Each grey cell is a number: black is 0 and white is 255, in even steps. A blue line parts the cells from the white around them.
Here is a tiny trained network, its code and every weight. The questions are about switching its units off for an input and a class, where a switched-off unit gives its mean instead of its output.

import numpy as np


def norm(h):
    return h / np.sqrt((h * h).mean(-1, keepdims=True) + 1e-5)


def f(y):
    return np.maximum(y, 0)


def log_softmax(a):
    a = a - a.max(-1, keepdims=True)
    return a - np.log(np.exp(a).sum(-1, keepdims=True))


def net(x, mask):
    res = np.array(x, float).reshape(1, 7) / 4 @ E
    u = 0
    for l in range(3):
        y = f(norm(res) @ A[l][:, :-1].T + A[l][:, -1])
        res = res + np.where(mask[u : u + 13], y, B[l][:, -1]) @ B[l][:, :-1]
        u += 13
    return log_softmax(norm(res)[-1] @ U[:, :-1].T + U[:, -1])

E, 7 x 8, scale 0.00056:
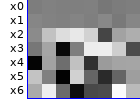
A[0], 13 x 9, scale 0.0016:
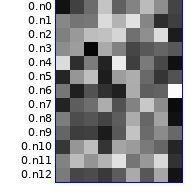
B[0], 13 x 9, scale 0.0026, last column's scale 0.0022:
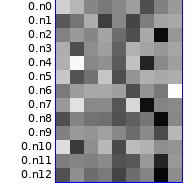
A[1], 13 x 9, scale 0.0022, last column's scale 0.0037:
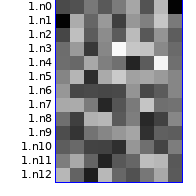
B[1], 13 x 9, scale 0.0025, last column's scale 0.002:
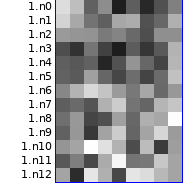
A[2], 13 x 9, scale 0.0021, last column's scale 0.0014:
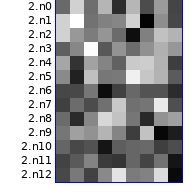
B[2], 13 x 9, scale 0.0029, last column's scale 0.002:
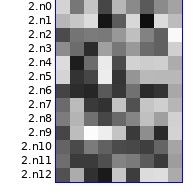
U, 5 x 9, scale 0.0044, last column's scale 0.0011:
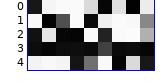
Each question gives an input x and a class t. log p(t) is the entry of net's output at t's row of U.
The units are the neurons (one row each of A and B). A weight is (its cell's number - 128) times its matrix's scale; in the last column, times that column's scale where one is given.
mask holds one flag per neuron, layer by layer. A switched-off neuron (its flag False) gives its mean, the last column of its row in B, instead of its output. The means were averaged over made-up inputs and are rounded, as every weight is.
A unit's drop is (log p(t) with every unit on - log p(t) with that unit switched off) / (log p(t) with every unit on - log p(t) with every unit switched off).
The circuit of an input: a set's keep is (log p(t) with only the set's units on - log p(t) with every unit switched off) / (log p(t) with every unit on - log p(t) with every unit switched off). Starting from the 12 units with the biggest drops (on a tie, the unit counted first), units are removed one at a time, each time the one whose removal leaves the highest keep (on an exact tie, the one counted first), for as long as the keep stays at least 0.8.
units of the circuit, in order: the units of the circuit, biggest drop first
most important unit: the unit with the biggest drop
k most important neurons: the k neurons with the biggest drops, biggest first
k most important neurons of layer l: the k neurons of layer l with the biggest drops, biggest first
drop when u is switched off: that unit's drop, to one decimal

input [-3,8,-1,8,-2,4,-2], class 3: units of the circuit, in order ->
[1.n3]
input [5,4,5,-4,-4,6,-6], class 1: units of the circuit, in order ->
[1.n12, 2.n9]
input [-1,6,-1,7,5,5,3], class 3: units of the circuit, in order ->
[1.n3, 1.n5]
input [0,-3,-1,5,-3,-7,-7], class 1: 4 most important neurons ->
[0.n5, 0.n10, 2.n5, 1.n7]
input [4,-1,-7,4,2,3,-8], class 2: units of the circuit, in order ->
[1.n9, 2.n12]
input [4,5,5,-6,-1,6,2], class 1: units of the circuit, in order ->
[1.n12, 0.n6]
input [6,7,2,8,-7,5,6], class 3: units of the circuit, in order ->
[1.n3, 1.n5, 2.n10]
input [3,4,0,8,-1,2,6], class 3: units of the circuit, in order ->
[1.n3, 1.n5]
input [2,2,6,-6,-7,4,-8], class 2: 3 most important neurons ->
[1.n8, 2.n8, 0.n6]
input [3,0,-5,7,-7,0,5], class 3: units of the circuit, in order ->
[1.n3, 2.n10]
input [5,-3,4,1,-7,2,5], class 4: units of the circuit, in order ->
[0.n4, 2.n1]
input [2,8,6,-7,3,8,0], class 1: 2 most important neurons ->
[1.n12, 0.n6]
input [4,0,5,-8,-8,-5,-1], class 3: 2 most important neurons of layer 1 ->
[1.n4, 1.n1]
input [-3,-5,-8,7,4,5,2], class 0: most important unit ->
1.n10
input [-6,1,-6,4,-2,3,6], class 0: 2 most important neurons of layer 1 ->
[1.n10, 1.n8]
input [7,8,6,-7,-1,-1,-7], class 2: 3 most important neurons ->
[1.n8, 0.n6, 1.n3]
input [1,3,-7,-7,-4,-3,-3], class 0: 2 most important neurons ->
[0.n12, 1.n6]
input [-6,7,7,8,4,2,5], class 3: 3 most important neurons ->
[1.n3, 1.n5, 0.n6]
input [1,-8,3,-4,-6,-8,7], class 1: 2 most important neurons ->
[0.n10, 1.n8]
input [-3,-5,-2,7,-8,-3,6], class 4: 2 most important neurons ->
[0.n4, 2.n1]
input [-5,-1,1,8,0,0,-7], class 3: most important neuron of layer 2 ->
[2.n6]
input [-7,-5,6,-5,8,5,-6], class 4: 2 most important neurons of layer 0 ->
[0.n6, 0.n0]
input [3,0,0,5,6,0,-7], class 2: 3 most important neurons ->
[1.n9, 0.n1, 0.n4]
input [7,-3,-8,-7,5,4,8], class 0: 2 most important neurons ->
[1.n10, 1.n8]
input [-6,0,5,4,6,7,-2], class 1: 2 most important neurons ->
[1.n12, 0.n3]
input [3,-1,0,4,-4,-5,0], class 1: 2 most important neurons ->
[0.n5, 0.n10]
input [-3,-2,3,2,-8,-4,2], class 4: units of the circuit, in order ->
[0.n4]
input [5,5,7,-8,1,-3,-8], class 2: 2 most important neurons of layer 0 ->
[0.n6, 0.n9]
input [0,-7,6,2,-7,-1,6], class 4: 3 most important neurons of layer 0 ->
[0.n4, 0.n6, 0.n1]
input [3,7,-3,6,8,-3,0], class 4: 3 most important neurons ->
[0.n7, 1.n1, 2.n1]
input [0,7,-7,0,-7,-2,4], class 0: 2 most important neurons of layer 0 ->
[0.n12, 0.n8]
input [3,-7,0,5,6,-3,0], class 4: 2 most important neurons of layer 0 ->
[0.n7, 0.n0]
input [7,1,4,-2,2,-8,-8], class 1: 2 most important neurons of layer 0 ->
[0.n5, 0.n10]
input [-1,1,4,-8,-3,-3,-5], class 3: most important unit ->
1.n4
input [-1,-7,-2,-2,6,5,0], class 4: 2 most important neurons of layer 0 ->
[0.n7, 0.n5]
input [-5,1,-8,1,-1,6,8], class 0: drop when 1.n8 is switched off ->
0.1
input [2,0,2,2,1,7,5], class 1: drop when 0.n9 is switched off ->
0.0
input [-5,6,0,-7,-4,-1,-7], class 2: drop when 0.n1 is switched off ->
0.1
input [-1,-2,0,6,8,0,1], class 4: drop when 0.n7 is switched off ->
0.5
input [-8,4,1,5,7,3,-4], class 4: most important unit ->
0.n7
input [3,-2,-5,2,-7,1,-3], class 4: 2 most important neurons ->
[0.n4, 2.n1]
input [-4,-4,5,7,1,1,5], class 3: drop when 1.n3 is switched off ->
0.9
